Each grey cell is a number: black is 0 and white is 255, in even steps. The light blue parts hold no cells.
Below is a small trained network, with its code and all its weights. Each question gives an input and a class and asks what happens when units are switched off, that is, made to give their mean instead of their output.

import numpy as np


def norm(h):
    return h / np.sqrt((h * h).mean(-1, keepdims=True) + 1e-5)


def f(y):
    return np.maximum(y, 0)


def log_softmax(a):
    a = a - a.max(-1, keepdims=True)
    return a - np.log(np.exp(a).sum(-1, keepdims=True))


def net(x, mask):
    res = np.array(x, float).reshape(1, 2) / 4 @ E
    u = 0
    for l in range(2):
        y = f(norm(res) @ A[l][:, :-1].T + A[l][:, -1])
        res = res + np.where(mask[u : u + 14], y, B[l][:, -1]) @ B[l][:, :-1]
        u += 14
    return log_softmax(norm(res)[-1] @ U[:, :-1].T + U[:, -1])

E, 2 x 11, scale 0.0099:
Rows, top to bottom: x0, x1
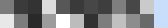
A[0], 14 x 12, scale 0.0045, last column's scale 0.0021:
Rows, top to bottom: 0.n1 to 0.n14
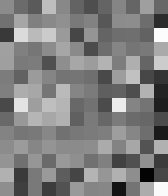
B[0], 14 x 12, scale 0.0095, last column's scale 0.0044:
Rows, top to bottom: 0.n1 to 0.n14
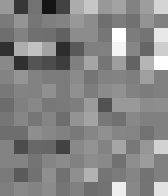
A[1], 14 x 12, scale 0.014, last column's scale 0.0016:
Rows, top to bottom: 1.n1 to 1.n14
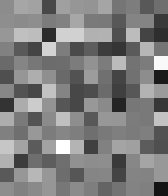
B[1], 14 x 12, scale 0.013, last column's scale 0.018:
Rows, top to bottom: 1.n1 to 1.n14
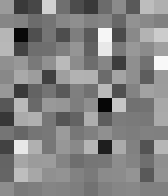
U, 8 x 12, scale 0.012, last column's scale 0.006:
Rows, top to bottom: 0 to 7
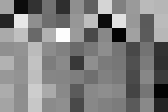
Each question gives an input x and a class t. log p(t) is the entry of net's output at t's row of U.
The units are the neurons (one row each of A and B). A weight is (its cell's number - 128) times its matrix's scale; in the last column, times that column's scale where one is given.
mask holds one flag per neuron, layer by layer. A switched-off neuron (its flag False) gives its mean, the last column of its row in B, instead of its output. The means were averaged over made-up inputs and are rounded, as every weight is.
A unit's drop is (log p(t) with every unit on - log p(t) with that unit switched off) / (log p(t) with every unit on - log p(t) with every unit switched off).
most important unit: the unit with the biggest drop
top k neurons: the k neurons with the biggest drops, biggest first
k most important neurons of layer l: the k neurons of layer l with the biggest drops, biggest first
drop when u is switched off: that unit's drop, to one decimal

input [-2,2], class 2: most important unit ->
1.n3
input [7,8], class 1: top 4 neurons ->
1.n11; 1.n3; 0.n5; 1.n9
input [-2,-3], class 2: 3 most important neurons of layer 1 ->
1.n5; 1.n3; 1.n11
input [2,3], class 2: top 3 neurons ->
0.n4; 0.n1; 1.n3
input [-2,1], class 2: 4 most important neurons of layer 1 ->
1.n3; 1.n11; 1.n8; 1.n9
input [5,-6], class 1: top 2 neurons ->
1.n3; 1.n8
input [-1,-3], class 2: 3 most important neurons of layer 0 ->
0.n3; 0.n14; 0.n4
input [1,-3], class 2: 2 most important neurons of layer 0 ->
0.n3; 0.n14
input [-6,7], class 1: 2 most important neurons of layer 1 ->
1.n11; 1.n9
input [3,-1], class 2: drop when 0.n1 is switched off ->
0.5
